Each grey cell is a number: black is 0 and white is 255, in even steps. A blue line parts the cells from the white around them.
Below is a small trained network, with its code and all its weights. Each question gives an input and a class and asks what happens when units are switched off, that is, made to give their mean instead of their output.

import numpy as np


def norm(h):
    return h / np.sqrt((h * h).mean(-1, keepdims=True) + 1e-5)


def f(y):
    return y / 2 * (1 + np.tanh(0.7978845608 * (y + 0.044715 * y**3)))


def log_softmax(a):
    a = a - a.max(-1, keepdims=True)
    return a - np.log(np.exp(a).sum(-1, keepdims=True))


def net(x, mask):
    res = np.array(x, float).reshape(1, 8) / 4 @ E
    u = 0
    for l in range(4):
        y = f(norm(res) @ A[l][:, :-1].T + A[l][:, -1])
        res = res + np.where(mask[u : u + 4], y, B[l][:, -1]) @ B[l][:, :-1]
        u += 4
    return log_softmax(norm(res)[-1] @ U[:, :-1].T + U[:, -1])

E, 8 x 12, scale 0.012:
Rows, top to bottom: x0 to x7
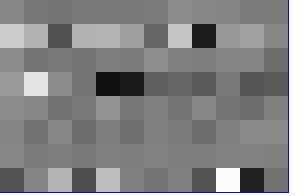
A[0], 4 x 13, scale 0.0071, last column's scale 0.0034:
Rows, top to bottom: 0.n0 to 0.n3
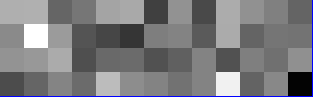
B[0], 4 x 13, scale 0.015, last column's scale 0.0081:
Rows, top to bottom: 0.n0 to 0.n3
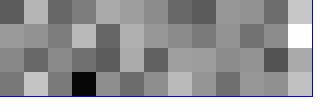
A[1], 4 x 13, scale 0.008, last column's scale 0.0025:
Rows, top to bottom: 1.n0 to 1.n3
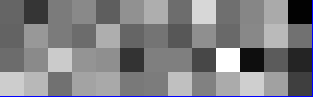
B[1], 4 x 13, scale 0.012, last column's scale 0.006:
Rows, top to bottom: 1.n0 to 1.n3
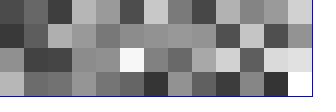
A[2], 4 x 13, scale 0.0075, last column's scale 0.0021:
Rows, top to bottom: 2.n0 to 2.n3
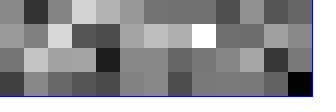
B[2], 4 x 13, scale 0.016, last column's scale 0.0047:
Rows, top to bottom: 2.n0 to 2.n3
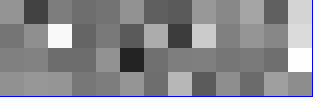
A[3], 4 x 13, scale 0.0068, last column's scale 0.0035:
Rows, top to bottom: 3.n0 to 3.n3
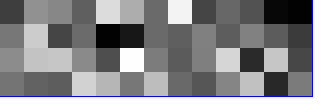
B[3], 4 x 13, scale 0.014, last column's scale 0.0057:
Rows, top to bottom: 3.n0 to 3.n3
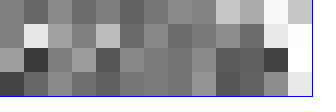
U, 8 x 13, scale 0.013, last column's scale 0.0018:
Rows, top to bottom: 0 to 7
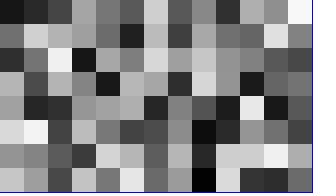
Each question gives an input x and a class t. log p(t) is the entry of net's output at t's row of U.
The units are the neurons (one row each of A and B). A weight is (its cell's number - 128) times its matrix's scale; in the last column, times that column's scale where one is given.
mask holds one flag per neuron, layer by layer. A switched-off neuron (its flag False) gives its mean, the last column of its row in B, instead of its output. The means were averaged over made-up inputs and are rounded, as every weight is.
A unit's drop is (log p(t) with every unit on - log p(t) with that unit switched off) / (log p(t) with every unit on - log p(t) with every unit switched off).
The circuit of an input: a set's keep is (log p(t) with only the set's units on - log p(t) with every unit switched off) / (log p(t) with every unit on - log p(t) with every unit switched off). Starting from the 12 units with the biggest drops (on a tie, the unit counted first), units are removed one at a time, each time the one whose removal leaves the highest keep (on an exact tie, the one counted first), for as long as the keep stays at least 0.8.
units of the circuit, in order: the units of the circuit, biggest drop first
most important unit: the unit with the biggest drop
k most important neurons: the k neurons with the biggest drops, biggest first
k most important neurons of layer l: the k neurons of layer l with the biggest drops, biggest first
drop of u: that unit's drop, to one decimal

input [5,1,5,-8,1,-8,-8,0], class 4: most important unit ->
2.n0
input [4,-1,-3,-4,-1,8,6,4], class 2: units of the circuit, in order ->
2.n1; 0.n3
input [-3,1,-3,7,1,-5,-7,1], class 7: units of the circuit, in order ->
1.n2; 2.n1
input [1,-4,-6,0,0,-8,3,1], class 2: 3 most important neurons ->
0.n1; 1.n3; 1.n2
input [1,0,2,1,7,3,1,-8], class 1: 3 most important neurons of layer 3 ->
3.n1; 3.n2; 3.n3
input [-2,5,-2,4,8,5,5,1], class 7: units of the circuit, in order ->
0.n3; 1.n2
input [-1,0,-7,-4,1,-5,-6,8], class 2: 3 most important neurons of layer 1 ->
1.n0; 1.n3; 1.n1
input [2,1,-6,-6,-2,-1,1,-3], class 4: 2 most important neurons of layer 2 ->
2.n0; 2.n1
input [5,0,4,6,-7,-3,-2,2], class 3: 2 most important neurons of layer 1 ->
1.n2; 1.n0
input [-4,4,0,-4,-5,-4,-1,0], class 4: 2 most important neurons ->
2.n0; 1.n3
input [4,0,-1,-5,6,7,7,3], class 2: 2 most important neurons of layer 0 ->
0.n3; 0.n0
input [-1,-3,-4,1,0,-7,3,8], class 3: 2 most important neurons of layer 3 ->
3.n2; 3.n1
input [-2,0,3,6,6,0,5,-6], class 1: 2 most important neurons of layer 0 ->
0.n0; 0.n2
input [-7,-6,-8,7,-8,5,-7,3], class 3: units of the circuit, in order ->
1.n2
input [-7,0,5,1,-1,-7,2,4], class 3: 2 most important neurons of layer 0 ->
0.n1; 0.n3
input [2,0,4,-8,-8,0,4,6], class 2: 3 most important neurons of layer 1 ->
1.n0; 1.n3; 1.n1
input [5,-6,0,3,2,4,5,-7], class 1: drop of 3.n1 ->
0.1
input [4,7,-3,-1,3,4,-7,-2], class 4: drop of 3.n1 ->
0.1
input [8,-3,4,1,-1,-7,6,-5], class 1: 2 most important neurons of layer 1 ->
1.n2; 1.n3
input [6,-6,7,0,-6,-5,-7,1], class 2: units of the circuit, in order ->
0.n1
